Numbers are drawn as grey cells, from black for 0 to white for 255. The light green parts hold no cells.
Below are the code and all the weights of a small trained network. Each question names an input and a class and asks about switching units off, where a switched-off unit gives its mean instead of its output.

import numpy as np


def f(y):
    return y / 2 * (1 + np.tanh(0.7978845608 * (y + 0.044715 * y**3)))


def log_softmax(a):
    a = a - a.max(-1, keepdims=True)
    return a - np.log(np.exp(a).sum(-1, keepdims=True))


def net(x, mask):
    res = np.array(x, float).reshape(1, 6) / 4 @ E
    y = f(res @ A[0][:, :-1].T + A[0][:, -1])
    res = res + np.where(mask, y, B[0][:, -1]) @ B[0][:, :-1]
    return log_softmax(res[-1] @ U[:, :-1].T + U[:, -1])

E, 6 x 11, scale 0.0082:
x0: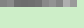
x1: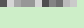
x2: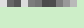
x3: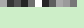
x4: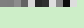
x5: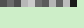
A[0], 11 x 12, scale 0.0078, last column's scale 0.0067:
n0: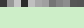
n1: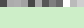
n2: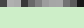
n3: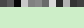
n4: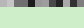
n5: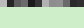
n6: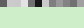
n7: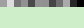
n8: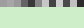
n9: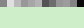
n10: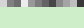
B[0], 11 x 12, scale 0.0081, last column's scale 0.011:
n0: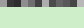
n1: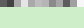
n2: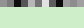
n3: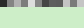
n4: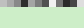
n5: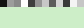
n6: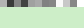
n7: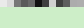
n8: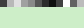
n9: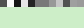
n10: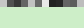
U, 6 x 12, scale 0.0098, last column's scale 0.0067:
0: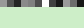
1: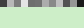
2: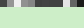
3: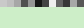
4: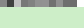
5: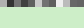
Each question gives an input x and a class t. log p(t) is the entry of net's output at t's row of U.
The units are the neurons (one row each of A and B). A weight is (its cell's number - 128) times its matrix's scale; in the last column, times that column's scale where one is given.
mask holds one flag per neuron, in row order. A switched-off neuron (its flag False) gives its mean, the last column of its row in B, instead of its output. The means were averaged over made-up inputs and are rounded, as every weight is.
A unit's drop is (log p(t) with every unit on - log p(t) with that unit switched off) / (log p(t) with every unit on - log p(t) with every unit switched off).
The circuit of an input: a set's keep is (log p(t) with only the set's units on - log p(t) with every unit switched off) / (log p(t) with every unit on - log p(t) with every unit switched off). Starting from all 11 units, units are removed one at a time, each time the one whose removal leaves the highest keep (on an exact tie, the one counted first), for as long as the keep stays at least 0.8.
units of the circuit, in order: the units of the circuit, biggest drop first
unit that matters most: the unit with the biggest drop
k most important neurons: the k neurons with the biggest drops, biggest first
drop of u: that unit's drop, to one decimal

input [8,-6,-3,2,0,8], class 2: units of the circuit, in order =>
(n3)
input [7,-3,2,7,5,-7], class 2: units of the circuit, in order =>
(n8; n6)
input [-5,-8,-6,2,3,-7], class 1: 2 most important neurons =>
(n5; n10)
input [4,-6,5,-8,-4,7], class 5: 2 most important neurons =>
(n6; n8)
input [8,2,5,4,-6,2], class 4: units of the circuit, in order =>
(n1; n6)
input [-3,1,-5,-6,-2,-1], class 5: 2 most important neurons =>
(n6; n10)
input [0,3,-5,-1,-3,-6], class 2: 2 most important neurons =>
(n8; n10)
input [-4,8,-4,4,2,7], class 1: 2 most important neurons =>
(n9; n8)
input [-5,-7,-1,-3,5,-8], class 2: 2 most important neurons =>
(n8; n1)
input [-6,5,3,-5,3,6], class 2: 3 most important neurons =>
(n3; n5; n4)
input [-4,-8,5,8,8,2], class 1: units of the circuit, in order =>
(n5; n6)
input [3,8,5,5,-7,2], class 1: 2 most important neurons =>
(n1; n9)
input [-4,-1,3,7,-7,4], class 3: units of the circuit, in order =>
(n7; n4)
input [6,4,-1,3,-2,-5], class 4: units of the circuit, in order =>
(n6)
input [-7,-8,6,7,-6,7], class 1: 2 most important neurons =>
(n5; n6)
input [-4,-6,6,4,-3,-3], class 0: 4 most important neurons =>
(n10; n6; n1; n9)
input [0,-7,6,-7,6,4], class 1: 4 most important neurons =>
(n5; n4; n0; n2)
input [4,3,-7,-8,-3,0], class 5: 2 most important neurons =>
(n6; n10)
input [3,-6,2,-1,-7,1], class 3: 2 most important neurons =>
(n4; n7)
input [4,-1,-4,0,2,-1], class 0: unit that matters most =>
n4
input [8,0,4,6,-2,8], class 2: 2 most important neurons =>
(n3; n6)
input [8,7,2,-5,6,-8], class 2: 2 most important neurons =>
(n8; n5)
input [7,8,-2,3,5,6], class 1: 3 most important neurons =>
(n9; n1; n8)
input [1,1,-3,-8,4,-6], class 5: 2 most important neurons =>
(n6; n3)
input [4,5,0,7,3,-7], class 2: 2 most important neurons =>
(n8; n6)
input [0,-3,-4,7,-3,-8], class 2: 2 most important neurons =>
(n8; n6)
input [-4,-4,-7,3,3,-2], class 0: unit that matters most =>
n2
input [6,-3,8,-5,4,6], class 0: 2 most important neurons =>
(n10; n8)
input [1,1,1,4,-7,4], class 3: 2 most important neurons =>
(n7; n4)
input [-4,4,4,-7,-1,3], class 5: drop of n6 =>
0.8
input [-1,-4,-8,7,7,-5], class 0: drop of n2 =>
0.4
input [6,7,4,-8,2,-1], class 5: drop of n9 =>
-0.1
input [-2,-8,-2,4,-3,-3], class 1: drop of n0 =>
0.0
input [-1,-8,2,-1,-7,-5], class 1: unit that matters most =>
n5
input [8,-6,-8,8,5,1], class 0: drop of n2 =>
0.3
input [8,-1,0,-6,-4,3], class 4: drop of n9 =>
0.1
